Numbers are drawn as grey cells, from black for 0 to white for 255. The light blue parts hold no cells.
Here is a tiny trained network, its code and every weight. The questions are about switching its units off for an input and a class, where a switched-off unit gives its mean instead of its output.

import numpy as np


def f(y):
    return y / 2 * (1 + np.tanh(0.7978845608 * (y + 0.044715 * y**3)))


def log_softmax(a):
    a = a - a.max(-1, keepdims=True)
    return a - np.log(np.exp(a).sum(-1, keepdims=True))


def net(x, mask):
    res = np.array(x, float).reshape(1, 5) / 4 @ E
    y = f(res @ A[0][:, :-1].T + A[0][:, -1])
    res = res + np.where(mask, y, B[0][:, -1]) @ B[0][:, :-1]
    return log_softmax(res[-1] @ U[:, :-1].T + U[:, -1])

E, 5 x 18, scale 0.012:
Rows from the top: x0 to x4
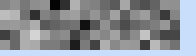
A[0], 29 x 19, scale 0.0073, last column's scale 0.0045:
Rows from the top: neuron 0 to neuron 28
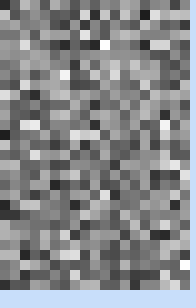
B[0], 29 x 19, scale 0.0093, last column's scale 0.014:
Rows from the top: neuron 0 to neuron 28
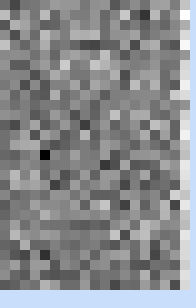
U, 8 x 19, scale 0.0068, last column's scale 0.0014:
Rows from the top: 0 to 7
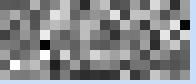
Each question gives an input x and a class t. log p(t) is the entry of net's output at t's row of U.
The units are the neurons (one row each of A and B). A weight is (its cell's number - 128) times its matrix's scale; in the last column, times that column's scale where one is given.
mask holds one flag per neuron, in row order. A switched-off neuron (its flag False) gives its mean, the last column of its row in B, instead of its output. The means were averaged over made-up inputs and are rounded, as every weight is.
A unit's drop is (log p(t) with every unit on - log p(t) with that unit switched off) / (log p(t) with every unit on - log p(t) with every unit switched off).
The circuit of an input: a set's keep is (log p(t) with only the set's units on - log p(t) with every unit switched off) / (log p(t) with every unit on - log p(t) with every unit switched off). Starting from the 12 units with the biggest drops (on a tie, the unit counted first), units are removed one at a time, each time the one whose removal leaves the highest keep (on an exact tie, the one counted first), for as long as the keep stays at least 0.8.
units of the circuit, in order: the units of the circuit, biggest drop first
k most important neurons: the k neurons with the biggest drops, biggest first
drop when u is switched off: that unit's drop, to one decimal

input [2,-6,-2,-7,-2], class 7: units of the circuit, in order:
[neuron 1]
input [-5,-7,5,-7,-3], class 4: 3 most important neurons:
[neuron 25; neuron 27; neuron 26]
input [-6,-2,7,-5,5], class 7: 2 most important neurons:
[neuron 4; neuron 1]
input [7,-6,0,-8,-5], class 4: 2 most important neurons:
[neuron 25; neuron 27]
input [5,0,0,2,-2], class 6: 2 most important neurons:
[neuron 18; neuron 3]
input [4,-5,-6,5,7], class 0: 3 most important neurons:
[neuron 12; neuron 20; neuron 15]
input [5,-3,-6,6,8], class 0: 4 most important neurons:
[neuron 12; neuron 20; neuron 15; neuron 0]
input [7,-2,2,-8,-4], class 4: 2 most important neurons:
[neuron 25; neuron 27]
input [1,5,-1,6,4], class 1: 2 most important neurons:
[neuron 23; neuron 12]
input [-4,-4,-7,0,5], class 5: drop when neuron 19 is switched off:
0.1
